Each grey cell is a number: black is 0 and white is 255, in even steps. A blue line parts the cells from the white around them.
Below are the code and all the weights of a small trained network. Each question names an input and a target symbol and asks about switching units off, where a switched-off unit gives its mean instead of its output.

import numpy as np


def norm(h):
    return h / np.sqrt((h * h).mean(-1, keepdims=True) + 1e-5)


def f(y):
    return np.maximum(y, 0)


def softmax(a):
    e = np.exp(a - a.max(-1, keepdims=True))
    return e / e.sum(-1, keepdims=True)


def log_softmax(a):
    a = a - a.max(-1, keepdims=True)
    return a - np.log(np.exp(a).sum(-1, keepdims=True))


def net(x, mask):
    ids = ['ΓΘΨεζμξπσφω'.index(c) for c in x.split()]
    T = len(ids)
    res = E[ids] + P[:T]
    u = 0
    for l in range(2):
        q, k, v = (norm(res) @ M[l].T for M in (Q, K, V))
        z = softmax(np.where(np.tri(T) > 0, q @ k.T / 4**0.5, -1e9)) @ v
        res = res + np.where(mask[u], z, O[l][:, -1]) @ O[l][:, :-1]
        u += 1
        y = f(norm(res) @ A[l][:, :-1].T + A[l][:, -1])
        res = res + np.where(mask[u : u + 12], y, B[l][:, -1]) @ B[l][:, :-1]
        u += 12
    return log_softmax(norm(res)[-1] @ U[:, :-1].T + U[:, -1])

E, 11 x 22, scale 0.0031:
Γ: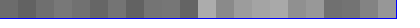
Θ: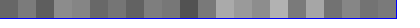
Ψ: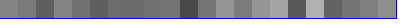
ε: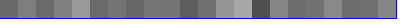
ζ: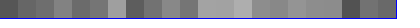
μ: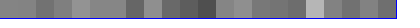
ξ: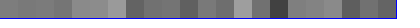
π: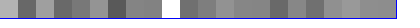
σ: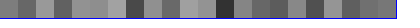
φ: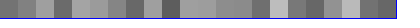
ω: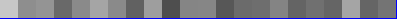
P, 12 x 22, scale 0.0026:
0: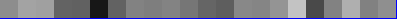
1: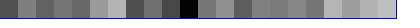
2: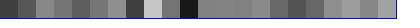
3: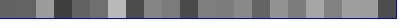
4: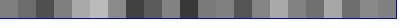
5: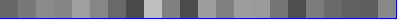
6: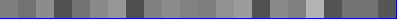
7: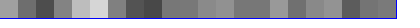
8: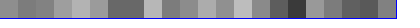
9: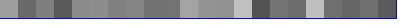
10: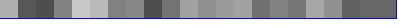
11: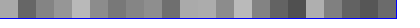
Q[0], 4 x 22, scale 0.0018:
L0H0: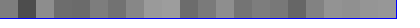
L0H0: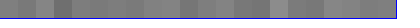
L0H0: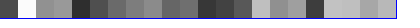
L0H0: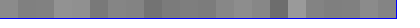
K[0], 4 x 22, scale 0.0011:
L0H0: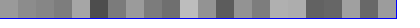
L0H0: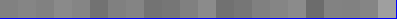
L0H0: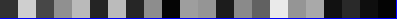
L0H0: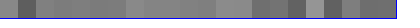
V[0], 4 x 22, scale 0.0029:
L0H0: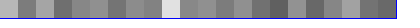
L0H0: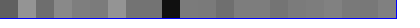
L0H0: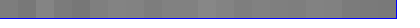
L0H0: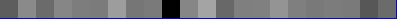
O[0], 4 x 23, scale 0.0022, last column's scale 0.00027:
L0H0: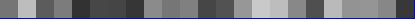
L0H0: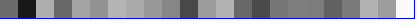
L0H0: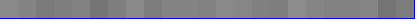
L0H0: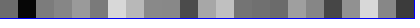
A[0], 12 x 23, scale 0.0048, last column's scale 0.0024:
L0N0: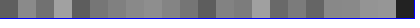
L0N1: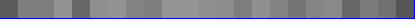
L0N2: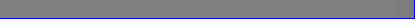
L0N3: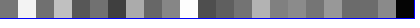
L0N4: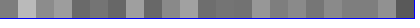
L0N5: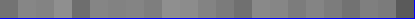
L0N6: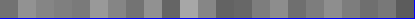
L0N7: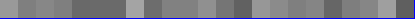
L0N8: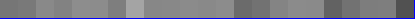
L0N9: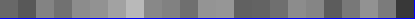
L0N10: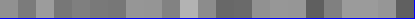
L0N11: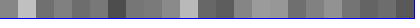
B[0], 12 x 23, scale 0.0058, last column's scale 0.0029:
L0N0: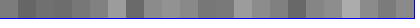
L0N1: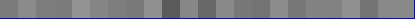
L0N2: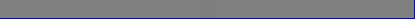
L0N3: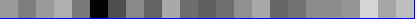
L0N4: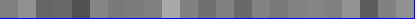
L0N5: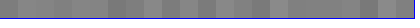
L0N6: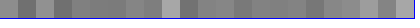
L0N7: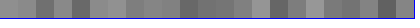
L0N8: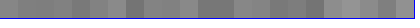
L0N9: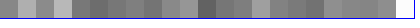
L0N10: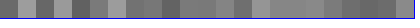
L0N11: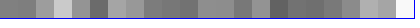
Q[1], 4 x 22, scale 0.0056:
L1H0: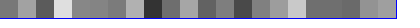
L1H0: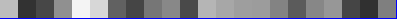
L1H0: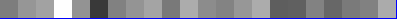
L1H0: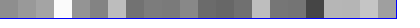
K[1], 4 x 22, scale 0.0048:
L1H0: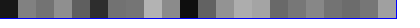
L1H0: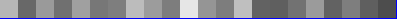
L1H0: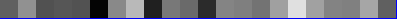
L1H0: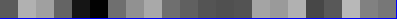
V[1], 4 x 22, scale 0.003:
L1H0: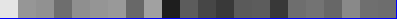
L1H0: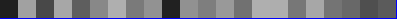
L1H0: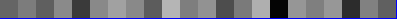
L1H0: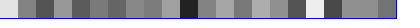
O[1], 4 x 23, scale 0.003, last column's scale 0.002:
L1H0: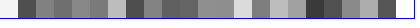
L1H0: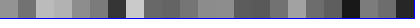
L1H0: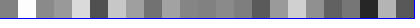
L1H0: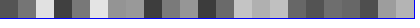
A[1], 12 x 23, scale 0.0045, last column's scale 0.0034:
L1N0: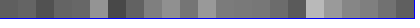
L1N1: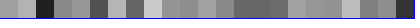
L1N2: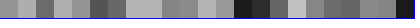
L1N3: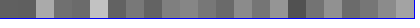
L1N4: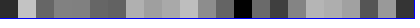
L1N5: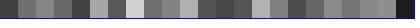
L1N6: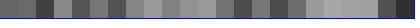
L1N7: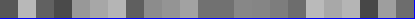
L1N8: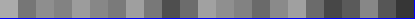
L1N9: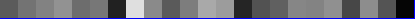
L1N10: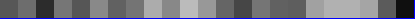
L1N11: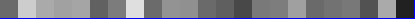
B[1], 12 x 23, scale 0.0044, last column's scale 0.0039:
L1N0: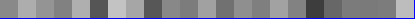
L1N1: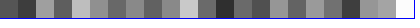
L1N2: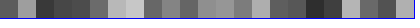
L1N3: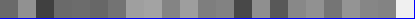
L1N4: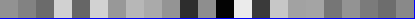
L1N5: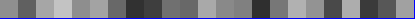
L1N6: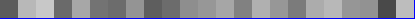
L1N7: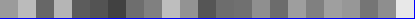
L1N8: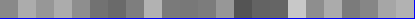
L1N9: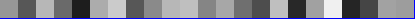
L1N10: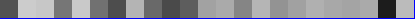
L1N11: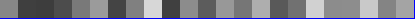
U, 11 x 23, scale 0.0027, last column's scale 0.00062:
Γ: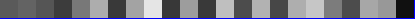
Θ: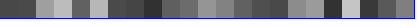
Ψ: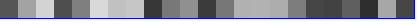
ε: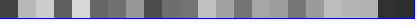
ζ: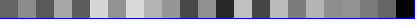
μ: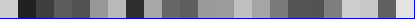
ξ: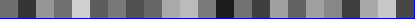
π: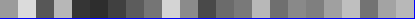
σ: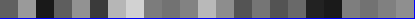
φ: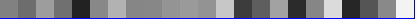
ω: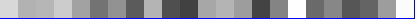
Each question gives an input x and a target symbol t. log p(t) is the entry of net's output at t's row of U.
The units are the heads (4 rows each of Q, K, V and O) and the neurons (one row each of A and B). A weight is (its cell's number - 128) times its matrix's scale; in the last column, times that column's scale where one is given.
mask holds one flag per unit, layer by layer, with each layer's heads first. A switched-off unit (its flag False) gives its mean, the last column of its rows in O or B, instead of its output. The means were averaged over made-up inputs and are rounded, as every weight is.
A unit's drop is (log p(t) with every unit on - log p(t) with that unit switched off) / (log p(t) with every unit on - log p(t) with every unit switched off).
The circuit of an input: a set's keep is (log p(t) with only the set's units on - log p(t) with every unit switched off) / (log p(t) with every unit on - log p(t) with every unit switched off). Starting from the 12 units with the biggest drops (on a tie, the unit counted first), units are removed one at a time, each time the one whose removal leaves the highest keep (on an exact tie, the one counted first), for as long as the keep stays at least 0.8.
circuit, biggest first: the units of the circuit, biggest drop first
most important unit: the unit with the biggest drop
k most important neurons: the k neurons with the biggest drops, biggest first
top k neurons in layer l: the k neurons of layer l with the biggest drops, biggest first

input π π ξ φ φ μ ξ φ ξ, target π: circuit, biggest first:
(L1H0; L1N7)
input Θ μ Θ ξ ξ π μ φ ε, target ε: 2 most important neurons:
(L0N9; L0N11)
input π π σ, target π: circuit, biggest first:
(L1H0; L1N7)
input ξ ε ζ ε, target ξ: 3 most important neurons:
(L0N9; L1N1; L0N3)
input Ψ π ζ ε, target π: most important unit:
L1N7
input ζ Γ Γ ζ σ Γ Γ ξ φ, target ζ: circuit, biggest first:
(L1N4; L1H0)
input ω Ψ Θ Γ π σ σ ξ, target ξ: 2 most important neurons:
(L1N1; L0N6)
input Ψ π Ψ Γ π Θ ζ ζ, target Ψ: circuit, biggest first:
(L1H0; L0N7)
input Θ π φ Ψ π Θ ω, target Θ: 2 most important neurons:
(L0N11; L1N5)
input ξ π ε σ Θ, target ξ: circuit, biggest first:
(L1H0; L1N1)
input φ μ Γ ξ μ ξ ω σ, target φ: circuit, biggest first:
(L0N10; L1H0; L1N9)
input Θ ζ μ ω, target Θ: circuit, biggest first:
(L0H0; L0N9; L1H0; L1N5)
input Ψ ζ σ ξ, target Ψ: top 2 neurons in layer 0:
(L0N9; L0N7)
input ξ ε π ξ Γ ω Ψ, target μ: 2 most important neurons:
(L0N11; L0N9)
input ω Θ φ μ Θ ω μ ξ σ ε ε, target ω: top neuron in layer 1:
(L1N8)
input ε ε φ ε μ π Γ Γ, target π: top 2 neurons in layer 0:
(L0N11; L0N9)
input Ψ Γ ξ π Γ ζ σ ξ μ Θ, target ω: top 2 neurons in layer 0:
(L0N11; L0N3)
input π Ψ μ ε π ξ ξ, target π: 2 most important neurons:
(L0N3; L1N7)
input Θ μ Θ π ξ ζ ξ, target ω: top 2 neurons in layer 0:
(L0N3; L0N11)
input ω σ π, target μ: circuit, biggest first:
(L1H0)
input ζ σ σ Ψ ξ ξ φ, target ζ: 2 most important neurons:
(L0N9; L1N4)
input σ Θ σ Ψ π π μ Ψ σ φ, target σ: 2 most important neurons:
(L0N11; L1N2)
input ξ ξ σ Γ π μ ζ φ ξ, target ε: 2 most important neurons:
(L0N11; L0N9)
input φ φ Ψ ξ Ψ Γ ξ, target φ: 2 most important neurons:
(L0N9; L0N10)
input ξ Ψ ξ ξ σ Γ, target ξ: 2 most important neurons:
(L1N1; L0N9)
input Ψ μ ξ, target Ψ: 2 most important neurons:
(L0N7; L0N9)
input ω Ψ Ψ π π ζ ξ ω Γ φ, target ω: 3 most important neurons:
(L0N11; L0N10; L1N8)
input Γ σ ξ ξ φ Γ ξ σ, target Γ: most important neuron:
(L0N9)
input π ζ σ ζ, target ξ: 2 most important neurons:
(L1N1; L0N6)
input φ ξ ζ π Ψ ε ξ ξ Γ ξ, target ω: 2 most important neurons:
(L0N3; L1N8)
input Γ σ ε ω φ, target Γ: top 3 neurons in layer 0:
(L0N9; L0N7; L0N10)
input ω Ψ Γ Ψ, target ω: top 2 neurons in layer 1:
(L1N8; L1N1)
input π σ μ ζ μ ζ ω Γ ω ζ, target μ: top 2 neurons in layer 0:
(L0N11; L0N9)
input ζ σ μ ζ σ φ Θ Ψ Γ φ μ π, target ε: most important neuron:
(L0N11)
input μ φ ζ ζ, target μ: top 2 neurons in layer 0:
(L0N9; L0N3)
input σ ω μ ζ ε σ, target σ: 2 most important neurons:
(L1N2; L0N10)
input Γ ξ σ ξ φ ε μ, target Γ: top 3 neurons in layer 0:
(L0N9; L0N7; L0N10)
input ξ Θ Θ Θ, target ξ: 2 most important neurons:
(L0N9; L1N1)
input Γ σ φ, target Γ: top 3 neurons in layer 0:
(L0N7; L0N9; L0N10)
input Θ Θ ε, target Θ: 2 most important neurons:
(L1N5; L0N9)
